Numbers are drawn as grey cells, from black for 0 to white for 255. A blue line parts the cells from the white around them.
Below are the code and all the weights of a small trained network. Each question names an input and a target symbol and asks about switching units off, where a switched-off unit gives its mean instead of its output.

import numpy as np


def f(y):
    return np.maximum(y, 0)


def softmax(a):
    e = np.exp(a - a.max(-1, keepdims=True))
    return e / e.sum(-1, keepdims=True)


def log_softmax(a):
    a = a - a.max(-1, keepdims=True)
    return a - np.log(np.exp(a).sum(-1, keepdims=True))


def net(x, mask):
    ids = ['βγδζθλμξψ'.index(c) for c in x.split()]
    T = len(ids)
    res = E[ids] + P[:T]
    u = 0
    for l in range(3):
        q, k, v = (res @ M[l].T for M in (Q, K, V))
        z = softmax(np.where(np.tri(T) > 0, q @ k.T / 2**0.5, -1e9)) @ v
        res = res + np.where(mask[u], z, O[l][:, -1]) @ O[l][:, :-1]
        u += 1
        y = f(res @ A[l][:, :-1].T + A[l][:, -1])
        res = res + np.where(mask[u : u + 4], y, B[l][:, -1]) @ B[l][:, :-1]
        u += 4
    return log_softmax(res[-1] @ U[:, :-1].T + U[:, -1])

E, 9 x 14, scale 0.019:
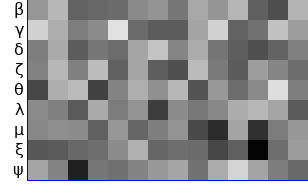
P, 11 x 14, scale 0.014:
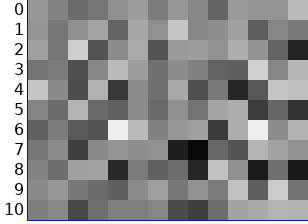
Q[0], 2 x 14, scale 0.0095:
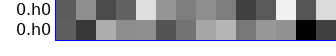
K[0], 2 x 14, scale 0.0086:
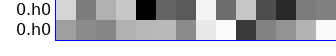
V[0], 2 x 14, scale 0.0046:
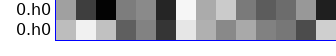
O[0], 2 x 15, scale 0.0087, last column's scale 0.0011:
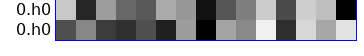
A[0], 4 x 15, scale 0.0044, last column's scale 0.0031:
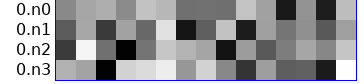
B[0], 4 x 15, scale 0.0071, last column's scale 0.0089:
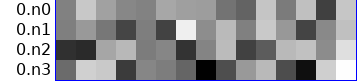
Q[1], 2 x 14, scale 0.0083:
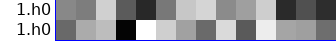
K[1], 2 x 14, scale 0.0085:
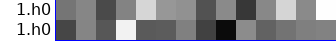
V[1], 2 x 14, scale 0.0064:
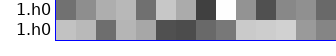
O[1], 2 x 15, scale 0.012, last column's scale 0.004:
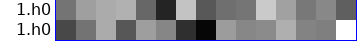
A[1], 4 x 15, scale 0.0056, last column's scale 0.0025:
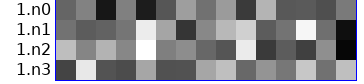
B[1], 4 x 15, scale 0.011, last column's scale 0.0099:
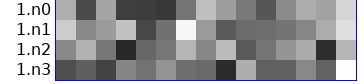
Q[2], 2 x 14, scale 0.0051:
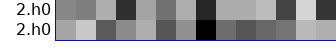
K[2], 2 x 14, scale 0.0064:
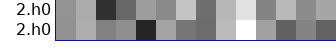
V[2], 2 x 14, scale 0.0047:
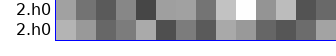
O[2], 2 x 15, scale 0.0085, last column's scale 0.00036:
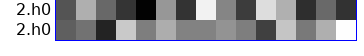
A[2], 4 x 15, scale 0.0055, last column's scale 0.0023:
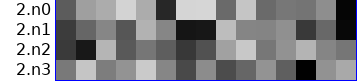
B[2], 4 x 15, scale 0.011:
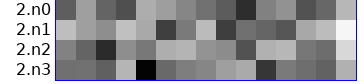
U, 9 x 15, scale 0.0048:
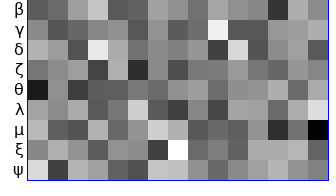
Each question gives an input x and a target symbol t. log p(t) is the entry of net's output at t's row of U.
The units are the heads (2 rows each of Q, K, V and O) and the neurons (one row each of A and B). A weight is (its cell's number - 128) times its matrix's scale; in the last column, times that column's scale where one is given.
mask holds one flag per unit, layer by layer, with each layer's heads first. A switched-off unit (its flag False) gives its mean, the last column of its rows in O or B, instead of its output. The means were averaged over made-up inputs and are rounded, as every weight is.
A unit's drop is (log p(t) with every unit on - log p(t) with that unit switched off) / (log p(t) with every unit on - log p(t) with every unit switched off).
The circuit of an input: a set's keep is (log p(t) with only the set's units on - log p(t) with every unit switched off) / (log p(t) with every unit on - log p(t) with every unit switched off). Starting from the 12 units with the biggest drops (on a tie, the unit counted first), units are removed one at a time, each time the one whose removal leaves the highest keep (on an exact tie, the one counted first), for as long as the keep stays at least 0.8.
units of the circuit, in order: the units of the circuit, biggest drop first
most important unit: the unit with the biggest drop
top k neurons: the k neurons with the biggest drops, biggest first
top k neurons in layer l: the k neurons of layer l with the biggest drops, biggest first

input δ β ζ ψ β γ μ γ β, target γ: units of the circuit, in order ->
(1.h0 2.h0)
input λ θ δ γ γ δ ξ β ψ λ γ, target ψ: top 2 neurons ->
(1.n1 0.n3)
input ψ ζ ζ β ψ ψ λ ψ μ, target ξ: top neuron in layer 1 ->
(1.n2)
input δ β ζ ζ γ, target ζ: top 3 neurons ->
(1.n2 0.n3 2.n2)
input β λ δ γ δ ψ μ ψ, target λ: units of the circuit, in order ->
(0.h0 1.h0 2.n1 1.n3)
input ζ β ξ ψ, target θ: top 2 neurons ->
(0.n1 1.n1)
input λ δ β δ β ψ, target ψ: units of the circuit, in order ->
(1.h0 1.n0)
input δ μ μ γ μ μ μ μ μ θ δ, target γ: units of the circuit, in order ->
(2.h0 1.h0 2.n2)
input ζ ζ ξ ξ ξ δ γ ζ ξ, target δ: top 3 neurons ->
(2.n1 2.n2 1.n1)
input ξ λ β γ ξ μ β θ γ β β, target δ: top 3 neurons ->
(2.n1 2.n2 0.n0)
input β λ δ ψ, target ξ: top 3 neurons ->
(2.n1 0.n3 1.n2)
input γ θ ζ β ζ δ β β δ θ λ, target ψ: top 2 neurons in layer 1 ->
(1.n0 1.n3)
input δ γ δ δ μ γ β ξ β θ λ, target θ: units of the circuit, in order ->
(0.h0 2.n1)
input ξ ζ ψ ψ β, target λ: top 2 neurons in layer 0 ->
(0.n3 0.n0)
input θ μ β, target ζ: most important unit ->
0.n2
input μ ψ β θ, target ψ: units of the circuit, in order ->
(1.n1 0.n3 0.n2)
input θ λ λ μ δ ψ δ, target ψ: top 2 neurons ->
(1.n0 0.n1)
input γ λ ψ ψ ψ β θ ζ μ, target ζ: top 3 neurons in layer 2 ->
(2.n0 2.n2 2.n1)
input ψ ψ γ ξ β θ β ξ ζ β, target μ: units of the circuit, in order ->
(1.h0 0.h0)
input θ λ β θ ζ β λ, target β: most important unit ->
2.n3
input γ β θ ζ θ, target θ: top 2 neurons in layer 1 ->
(1.n1 1.n3)
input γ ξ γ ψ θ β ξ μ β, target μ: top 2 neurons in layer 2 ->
(2.n0 2.n3)
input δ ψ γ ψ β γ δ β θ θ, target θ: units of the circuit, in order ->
(2.n1 0.n2)
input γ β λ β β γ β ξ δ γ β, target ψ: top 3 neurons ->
(1.n0 0.n3 1.n3)
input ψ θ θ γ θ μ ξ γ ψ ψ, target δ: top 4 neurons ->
(2.n1 2.n2 1.n1 0.n3)
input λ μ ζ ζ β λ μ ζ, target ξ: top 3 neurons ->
(2.n1 1.n2 1.n1)
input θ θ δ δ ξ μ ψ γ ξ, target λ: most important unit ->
0.n3
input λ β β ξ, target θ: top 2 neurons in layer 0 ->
(0.n3 0.n1)
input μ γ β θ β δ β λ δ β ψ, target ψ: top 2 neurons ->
(1.n0 1.n3)
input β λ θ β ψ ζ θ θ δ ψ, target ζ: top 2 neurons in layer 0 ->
(0.n2 0.n3)
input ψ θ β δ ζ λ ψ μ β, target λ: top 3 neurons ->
(0.n3 1.n1 2.n1)
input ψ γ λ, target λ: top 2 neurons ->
(1.n1 2.n1)
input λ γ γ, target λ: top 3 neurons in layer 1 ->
(1.n1 1.n0 1.n2)
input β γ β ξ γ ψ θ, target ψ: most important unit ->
1.n1
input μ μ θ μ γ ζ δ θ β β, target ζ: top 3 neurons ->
(0.n2 2.n0 1.n0)
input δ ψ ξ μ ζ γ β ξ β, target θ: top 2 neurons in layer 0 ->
(0.n3 0.n0)
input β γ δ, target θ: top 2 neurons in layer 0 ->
(0.n3 0.n0)
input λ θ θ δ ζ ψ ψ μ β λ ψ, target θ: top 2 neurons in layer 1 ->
(1.n1 1.n0)
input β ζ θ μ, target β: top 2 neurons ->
(2.n3 0.n3)
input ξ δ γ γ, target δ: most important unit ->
0.h0
